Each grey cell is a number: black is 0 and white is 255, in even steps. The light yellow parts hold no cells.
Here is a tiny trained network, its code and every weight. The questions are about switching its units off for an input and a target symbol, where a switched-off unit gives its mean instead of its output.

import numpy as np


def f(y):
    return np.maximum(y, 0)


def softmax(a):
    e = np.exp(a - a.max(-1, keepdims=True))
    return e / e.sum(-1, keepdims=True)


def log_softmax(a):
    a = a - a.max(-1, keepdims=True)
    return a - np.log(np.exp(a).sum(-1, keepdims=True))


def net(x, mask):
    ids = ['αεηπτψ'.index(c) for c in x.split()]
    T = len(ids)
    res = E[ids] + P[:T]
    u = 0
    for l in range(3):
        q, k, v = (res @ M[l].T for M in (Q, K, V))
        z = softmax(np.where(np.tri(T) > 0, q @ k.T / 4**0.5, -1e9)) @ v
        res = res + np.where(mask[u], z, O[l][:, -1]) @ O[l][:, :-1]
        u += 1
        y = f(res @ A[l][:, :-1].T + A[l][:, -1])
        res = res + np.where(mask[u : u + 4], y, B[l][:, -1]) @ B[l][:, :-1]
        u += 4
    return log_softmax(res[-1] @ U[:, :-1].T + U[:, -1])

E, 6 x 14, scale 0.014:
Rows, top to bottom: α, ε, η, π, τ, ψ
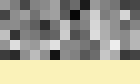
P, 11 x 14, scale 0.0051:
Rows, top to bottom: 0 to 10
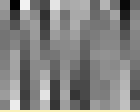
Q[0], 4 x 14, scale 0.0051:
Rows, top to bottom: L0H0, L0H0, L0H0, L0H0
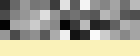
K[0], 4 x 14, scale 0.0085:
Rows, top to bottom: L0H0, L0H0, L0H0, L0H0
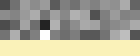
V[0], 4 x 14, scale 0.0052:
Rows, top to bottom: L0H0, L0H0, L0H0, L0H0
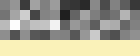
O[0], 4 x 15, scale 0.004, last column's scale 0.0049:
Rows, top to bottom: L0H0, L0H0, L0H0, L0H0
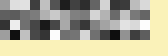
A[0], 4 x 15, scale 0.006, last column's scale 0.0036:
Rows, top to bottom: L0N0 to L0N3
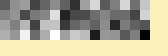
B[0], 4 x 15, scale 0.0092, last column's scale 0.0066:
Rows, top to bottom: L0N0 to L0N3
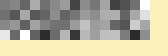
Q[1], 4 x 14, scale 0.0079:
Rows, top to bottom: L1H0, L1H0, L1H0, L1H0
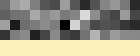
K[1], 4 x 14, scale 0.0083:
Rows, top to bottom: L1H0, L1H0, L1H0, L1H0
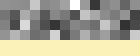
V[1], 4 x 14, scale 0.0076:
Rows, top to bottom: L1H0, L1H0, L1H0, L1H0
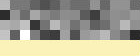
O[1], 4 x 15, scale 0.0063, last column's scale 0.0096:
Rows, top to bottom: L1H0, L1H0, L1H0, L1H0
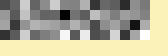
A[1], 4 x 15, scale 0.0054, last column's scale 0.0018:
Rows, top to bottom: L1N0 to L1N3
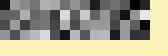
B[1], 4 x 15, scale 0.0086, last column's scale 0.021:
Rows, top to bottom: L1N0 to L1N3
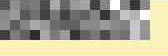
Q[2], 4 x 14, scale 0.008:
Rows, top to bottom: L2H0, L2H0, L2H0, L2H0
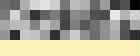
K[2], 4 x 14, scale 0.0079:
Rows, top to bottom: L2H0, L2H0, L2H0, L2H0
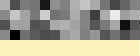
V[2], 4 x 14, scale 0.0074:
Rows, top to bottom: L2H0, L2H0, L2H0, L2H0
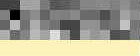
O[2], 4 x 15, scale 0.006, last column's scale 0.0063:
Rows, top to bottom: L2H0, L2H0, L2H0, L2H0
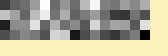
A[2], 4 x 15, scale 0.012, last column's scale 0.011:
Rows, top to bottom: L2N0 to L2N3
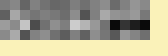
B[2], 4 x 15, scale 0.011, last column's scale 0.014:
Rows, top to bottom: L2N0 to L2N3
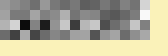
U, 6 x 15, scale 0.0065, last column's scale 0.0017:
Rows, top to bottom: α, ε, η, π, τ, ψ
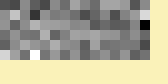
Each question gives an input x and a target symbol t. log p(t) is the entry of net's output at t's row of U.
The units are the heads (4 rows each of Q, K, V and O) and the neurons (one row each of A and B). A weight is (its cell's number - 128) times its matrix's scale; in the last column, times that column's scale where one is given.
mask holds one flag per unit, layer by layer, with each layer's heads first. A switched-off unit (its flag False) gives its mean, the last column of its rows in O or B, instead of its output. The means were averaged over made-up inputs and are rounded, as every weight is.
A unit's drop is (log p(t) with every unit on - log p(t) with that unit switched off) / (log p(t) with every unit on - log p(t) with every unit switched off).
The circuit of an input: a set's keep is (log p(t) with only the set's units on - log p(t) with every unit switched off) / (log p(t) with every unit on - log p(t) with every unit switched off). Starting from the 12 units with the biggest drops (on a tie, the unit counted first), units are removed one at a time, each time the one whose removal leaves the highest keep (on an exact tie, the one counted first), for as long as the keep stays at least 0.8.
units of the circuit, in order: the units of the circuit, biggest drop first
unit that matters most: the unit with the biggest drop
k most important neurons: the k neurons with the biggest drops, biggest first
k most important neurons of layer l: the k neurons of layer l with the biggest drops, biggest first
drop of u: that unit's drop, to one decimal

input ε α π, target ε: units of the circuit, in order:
[L0H0, L1H0, L1N1]
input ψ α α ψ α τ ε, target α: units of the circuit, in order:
[L0N3, L1H0, L2H0]
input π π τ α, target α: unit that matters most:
L0N3
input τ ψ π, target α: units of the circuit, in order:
[L0H0, L0N3, L2N1, L1H0]
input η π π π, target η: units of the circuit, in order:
[L0H0, L2H0]
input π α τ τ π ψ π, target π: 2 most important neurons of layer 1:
[L1N1, L1N3]
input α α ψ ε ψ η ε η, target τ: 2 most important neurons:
[L0N0, L1N2]
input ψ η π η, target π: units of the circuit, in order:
[L2H0, L1H0]
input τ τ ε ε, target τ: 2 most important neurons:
[L1N1, L0N0]
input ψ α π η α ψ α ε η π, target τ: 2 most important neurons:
[L1N2, L0N0]
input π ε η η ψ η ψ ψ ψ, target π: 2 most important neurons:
[L2N3, L0N0]
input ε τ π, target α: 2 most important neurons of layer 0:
[L0N3, L0N2]
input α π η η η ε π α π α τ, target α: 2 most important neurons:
[L0N3, L0N1]
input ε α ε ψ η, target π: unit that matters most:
L0N1
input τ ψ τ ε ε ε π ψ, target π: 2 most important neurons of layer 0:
[L0N3, L0N0]
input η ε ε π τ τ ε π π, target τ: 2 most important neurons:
[L1N1, L0N3]
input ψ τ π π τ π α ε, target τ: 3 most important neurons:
[L1N1, L0N3, L0N0]
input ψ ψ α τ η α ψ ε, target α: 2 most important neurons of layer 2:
[L2N1, L2N0]
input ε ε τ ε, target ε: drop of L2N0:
0.1
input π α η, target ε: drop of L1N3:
-0.1
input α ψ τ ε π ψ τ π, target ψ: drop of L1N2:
0.0
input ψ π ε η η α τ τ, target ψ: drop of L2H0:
-0.1
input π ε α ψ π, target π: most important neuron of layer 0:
[L0N1]
